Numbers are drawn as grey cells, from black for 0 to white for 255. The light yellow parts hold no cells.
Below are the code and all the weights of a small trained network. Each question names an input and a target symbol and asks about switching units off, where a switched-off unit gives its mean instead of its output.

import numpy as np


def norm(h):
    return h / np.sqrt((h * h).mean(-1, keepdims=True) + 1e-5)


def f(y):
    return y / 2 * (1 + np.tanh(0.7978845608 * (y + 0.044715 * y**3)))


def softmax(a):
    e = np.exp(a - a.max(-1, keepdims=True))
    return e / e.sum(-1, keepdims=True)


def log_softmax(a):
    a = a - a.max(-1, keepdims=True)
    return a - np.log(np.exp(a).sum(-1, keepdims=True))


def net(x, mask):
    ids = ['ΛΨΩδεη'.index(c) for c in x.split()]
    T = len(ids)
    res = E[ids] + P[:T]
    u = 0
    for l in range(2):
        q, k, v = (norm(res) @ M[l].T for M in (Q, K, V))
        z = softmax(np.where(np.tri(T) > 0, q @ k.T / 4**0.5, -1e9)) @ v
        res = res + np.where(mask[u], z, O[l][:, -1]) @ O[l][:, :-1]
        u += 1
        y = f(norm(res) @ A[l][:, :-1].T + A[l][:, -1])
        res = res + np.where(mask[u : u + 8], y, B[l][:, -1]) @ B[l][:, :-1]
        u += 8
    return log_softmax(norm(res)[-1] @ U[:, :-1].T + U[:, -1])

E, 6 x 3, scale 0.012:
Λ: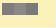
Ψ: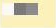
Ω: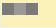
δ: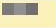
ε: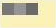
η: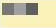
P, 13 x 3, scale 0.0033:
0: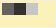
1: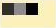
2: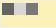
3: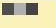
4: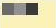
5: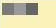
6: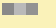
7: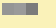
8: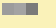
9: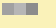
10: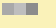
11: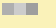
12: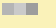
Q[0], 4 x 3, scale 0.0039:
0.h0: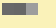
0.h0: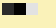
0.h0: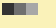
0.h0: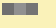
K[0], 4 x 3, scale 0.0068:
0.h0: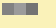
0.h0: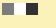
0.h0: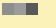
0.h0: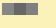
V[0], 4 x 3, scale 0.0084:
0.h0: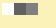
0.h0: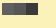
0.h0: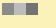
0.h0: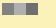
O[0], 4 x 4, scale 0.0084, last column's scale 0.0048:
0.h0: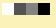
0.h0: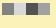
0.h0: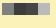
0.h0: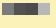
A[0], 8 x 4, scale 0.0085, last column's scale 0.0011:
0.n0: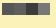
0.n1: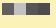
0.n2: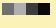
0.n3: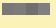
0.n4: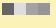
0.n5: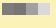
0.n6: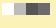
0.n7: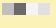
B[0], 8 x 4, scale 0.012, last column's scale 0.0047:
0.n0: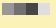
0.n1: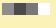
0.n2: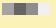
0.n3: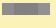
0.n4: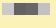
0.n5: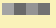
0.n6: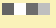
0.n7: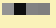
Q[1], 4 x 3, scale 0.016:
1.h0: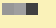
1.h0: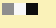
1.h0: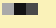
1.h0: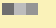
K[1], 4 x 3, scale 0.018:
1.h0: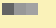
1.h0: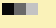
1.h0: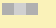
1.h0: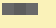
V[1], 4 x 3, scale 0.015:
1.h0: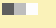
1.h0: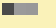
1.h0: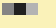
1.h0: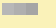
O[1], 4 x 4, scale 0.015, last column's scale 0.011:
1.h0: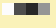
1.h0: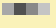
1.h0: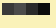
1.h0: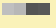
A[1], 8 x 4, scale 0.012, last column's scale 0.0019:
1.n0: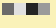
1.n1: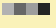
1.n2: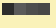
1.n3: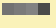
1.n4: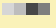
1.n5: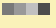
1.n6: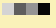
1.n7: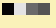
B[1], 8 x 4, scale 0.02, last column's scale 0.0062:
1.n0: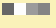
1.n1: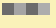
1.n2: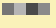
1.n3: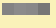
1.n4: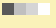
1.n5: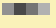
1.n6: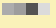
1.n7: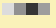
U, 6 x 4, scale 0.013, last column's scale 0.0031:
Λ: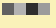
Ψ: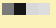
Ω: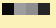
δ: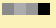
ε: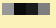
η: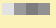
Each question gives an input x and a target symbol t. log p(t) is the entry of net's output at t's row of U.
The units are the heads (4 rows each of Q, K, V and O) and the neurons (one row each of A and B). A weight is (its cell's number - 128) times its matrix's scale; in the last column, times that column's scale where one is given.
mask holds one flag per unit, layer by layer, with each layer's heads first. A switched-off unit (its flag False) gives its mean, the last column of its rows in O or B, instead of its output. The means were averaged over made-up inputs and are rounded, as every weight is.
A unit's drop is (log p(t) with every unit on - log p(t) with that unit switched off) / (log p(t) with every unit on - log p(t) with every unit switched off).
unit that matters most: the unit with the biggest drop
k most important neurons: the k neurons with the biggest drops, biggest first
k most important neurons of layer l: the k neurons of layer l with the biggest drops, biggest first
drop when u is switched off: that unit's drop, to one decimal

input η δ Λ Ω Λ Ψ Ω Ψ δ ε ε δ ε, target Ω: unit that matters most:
0.h0
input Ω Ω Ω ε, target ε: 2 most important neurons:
[0.n6, 0.n0]
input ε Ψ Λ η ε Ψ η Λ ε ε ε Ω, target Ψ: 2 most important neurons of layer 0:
[0.n4, 0.n6]
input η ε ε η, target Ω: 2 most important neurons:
[0.n6, 1.n6]
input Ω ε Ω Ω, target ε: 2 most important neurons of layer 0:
[0.n6, 0.n0]
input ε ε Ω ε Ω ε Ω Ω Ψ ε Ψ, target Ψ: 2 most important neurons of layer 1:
[1.n6, 1.n5]
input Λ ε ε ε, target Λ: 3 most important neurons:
[0.n4, 0.n6, 1.n0]
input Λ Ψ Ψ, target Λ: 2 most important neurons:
[0.n4, 0.n6]
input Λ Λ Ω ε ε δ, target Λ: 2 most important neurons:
[0.n4, 0.n6]
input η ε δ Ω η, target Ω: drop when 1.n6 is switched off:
0.1
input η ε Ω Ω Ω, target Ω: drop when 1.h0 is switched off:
1.1
